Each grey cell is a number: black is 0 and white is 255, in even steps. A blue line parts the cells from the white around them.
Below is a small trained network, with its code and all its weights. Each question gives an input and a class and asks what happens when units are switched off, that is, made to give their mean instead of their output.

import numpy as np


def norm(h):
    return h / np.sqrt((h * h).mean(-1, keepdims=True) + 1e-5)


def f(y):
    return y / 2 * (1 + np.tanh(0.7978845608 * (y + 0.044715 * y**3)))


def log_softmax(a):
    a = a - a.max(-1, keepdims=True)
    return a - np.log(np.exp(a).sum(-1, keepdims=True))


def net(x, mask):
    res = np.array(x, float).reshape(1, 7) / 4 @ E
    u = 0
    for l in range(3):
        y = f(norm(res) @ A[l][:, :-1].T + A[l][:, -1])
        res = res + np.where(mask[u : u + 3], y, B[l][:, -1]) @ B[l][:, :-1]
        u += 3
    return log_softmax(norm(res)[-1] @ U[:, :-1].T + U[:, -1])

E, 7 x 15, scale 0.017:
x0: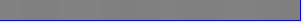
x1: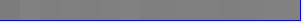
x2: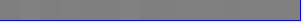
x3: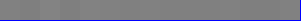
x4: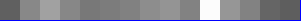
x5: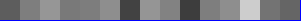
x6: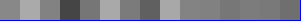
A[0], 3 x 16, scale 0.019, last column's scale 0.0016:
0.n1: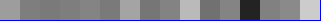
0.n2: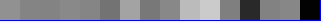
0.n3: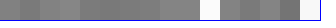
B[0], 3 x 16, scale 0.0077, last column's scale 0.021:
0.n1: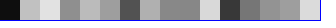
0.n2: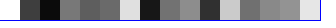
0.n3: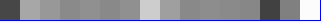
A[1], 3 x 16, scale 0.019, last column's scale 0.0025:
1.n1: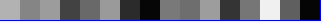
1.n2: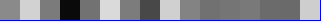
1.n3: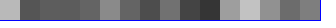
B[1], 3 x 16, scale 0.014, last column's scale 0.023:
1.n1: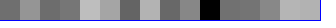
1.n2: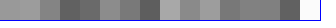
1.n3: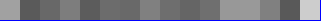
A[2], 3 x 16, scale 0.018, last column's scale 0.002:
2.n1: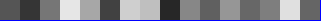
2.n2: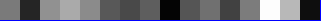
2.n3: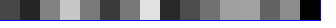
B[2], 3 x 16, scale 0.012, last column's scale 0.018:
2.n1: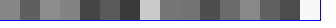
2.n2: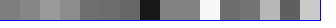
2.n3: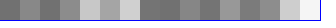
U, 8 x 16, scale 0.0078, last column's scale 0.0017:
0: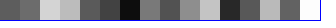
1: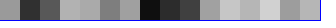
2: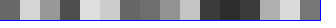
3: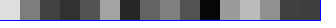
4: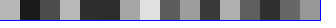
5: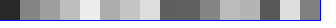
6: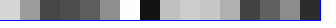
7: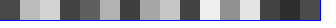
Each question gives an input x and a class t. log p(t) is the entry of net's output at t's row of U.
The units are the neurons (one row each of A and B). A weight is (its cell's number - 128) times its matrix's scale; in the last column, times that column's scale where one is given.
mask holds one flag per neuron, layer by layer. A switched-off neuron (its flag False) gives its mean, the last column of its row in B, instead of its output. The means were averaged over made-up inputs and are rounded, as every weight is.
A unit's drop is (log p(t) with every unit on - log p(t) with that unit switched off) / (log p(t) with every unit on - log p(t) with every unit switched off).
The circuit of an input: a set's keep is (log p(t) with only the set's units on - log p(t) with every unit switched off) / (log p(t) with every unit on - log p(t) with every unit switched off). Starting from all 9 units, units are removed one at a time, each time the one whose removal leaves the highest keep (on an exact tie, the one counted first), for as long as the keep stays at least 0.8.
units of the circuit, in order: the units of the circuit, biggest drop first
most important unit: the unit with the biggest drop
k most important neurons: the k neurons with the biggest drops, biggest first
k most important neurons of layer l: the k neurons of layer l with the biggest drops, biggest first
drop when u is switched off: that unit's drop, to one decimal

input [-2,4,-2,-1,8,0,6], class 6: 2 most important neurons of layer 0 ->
(0.n2; 0.n1)
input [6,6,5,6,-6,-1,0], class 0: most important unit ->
1.n2
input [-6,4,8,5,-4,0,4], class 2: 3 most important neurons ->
(0.n2; 0.n3; 1.n1)
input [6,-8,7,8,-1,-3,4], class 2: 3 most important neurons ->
(0.n1; 0.n3; 1.n1)
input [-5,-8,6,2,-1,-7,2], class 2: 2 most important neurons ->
(0.n1; 0.n3)
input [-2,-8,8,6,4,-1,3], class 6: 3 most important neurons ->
(0.n2; 0.n3; 2.n1)
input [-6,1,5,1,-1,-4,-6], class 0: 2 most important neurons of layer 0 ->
(0.n3; 0.n1)
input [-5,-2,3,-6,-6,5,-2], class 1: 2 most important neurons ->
(1.n2; 0.n3)
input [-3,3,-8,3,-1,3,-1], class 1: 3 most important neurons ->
(0.n3; 1.n2; 0.n1)
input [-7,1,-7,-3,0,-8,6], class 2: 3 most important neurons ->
(0.n1; 0.n3; 1.n1)
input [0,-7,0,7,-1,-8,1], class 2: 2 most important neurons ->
(0.n1; 1.n3)
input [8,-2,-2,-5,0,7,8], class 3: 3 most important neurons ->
(0.n3; 0.n1; 1.n1)
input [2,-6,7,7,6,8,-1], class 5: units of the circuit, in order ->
(1.n2; 2.n3)
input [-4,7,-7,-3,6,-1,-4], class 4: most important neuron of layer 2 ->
(2.n1)
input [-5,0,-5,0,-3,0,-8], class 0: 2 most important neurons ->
(2.n2; 0.n2)
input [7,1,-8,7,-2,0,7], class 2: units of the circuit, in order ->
(0.n3; 1.n1)
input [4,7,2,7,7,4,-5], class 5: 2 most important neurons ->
(1.n2; 2.n3)
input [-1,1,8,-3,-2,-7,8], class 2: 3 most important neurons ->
(0.n1; 0.n3; 1.n1)
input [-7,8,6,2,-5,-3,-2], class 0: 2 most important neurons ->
(1.n2; 0.n3)
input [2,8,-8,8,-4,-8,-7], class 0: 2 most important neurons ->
(0.n1; 2.n2)
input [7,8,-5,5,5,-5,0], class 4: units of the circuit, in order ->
(1.n2)
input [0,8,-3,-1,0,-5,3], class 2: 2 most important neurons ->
(0.n1; 0.n3)
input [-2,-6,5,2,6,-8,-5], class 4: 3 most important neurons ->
(0.n2; 1.n2; 2.n1)
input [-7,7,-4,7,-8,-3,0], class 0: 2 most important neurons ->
(1.n2; 0.n3)
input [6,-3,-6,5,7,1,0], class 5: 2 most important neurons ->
(0.n3; 1.n2)
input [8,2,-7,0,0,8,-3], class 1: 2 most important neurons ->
(0.n3; 0.n1)
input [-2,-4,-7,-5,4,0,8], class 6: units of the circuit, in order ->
(2.n1)
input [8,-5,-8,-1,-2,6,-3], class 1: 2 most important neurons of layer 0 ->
(0.n3; 0.n1)
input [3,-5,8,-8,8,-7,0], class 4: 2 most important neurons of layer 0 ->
(0.n2; 0.n3)
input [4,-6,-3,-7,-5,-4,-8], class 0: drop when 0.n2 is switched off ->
0.0
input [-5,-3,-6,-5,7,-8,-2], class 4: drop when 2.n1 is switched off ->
0.3
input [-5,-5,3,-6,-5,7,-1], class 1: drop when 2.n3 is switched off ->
0.1
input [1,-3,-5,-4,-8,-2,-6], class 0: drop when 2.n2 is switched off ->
0.2
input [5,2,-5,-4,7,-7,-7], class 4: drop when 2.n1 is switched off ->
0.2
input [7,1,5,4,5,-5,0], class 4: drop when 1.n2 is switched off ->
1.0
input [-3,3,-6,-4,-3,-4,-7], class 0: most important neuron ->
(2.n2)
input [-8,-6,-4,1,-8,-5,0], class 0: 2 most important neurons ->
(1.n2; 0.n3)
